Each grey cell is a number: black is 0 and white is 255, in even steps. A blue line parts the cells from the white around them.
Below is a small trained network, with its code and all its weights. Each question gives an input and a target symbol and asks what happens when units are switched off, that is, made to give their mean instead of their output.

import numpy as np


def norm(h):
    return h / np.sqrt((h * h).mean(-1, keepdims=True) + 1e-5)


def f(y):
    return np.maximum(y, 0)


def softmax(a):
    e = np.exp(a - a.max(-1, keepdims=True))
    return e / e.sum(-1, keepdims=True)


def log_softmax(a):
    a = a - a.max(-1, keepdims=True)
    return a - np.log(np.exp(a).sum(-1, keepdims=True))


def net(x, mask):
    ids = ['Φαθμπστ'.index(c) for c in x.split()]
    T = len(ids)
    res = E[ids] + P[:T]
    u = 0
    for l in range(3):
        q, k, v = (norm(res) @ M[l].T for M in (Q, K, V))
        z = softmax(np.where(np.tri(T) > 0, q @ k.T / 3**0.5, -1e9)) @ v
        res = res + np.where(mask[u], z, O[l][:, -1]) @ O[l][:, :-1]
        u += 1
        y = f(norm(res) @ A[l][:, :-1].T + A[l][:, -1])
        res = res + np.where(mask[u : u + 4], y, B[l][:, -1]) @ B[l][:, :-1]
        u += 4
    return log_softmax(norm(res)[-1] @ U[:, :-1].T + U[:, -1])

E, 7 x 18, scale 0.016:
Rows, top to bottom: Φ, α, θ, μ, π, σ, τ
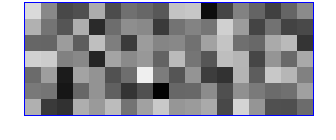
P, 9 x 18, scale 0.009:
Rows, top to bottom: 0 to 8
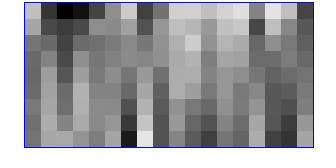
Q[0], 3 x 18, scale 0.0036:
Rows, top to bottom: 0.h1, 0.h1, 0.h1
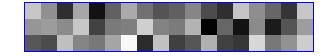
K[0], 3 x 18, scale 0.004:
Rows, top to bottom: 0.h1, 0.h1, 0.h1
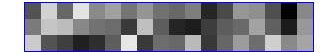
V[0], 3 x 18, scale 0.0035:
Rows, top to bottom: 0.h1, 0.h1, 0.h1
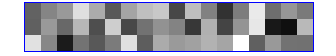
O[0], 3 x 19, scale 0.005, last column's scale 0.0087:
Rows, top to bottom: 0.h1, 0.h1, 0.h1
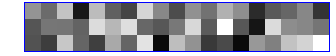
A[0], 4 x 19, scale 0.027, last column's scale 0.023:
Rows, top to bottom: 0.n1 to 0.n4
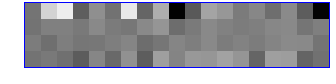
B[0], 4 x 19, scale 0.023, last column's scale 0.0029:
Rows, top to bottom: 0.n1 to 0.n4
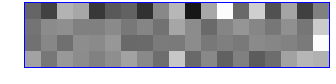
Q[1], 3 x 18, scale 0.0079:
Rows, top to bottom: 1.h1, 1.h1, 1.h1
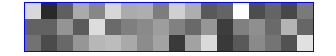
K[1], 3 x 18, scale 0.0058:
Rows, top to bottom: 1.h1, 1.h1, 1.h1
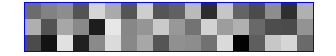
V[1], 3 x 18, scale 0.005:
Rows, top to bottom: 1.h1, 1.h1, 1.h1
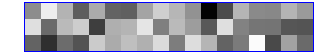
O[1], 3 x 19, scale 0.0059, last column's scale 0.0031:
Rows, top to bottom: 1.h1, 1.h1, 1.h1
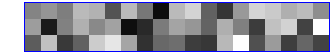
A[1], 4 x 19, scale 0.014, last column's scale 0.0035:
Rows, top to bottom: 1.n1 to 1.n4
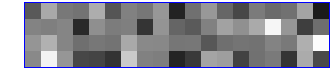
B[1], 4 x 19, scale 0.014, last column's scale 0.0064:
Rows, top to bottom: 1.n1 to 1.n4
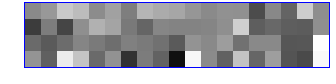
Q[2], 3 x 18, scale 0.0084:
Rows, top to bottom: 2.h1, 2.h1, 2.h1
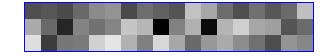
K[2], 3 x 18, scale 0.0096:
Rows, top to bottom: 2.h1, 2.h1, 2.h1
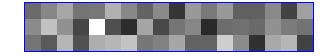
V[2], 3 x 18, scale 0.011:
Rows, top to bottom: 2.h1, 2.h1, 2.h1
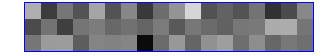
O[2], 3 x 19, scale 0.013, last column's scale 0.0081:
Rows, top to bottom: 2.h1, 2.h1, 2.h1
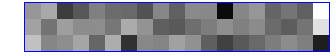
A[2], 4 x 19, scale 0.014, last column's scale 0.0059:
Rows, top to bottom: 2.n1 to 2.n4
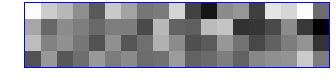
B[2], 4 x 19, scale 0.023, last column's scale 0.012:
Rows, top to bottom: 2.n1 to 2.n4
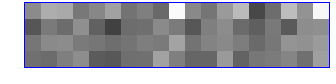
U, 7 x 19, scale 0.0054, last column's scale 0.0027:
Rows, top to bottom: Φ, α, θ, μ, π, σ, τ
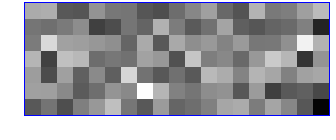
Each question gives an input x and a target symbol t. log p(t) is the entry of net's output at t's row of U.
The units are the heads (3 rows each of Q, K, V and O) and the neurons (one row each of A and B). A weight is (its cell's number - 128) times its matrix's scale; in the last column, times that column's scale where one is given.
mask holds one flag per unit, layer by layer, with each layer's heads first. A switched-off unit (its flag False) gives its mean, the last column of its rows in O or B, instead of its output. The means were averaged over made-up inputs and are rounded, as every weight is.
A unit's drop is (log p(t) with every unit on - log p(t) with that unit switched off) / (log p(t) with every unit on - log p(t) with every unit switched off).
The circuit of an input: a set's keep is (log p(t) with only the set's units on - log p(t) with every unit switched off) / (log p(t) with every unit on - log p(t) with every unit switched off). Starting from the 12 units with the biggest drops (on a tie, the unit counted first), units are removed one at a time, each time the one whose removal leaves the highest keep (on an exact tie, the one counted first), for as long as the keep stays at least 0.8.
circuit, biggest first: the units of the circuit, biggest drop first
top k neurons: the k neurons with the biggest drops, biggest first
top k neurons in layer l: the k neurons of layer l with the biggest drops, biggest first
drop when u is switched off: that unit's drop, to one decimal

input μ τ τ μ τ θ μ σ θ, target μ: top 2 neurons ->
0.n2, 2.n1
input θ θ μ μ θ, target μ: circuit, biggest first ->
2.n1
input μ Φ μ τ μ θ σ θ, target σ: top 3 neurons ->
0.n2, 2.n1, 1.n4
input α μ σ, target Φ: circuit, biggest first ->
2.h1, 2.n1
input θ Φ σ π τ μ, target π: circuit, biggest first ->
0.h1, 2.h1, 2.n1
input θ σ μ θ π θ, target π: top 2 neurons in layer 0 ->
0.n2, 0.n3
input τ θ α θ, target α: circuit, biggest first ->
0.h1, 1.h1, 2.n2
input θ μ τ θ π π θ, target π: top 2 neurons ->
0.n2, 2.n1
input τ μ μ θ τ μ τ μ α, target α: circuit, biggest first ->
2.n2, 1.h1, 0.h1
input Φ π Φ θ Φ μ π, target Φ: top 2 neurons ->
0.n2, 2.n1
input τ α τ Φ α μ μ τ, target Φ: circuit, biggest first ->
0.h1, 2.h1
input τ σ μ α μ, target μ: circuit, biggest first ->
1.h1, 1.n4
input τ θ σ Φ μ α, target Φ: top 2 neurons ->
1.n4, 2.n1
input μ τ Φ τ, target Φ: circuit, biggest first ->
2.h1
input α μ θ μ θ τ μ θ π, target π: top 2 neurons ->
2.n1, 1.n4
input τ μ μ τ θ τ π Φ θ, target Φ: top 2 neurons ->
0.n2, 2.n1
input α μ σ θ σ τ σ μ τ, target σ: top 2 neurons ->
2.n1, 1.n4
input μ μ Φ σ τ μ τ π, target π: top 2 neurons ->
1.n4, 2.n1
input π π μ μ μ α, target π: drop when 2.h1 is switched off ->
0.4
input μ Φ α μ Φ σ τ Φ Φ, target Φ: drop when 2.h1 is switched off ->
0.2
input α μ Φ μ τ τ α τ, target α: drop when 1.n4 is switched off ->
0.1
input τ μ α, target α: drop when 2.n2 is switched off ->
0.4
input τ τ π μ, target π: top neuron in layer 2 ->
2.n1
